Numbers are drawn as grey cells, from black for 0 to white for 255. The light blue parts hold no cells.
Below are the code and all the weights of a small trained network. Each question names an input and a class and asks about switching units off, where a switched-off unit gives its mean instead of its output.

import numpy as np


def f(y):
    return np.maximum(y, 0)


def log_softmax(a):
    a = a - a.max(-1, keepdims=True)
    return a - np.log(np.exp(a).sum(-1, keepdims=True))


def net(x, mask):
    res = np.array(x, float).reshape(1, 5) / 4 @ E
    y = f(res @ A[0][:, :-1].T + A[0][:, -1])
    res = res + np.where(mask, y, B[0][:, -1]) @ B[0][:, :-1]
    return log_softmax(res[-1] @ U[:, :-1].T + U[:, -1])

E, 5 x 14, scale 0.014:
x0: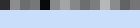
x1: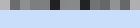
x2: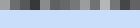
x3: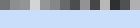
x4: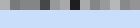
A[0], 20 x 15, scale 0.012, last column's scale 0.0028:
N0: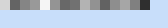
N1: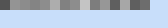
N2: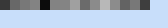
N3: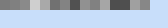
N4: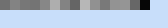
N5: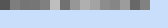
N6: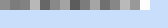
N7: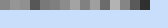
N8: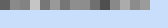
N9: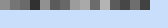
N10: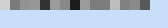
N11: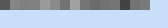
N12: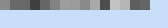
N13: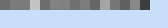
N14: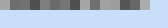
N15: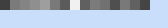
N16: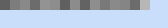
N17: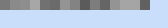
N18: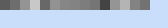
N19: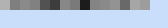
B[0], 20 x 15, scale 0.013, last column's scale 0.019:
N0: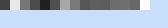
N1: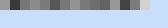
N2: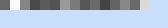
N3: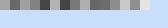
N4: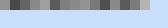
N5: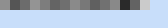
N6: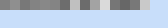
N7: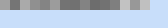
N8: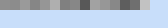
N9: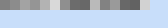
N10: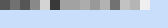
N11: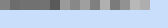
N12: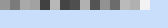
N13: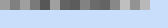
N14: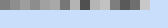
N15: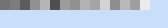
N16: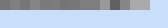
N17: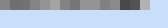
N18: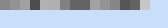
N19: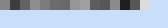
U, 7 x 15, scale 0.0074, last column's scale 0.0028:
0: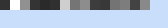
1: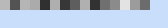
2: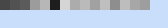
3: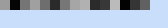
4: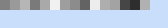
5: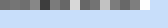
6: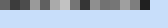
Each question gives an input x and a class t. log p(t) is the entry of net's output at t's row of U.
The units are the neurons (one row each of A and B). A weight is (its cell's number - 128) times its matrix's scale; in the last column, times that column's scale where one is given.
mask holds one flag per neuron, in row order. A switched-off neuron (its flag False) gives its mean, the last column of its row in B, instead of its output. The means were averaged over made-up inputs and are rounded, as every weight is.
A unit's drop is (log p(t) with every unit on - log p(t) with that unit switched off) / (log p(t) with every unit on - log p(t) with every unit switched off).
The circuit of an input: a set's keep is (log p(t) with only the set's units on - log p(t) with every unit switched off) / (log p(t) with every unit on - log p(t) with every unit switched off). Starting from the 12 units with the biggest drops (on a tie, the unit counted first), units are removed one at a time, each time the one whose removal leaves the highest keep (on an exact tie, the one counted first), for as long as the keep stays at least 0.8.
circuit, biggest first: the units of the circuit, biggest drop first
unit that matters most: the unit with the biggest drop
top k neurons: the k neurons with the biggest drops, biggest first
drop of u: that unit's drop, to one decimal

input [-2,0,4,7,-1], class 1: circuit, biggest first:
[N3]
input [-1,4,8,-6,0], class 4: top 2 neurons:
[N9, N14]
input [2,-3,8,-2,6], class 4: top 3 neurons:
[N14, N9, N15]
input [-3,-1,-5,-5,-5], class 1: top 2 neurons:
[N12, N10]
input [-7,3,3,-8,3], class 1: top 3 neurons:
[N12, N2, N7]
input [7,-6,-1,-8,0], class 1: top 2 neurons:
[N12, N0]
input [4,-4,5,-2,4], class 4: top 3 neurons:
[N0, N14, N15]
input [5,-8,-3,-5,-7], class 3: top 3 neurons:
[N5, N1, N10]
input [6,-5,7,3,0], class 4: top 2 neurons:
[N9, N0]
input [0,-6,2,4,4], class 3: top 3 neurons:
[N12, N1, N15]
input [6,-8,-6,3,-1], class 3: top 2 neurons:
[N1, N5]
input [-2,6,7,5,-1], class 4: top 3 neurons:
[N9, N14, N1]
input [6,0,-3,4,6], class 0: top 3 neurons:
[N2, N15, N13]
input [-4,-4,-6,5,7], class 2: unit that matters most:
N10
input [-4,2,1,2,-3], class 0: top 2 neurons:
[N10, N0]
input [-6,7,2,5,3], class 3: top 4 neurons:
[N19, N2, N12, N3]
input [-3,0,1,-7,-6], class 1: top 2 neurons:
[N12, N10]
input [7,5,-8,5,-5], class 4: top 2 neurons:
[N0, N18]
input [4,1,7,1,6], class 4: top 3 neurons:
[N14, N9, N15]
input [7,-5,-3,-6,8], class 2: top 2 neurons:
[N10, N0]
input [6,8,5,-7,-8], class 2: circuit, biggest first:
[N15]
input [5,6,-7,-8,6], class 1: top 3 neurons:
[N12, N7, N0]
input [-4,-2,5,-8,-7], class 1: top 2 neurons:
[N12, N10]
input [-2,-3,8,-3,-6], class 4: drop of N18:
0.0
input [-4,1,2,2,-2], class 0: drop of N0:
0.1
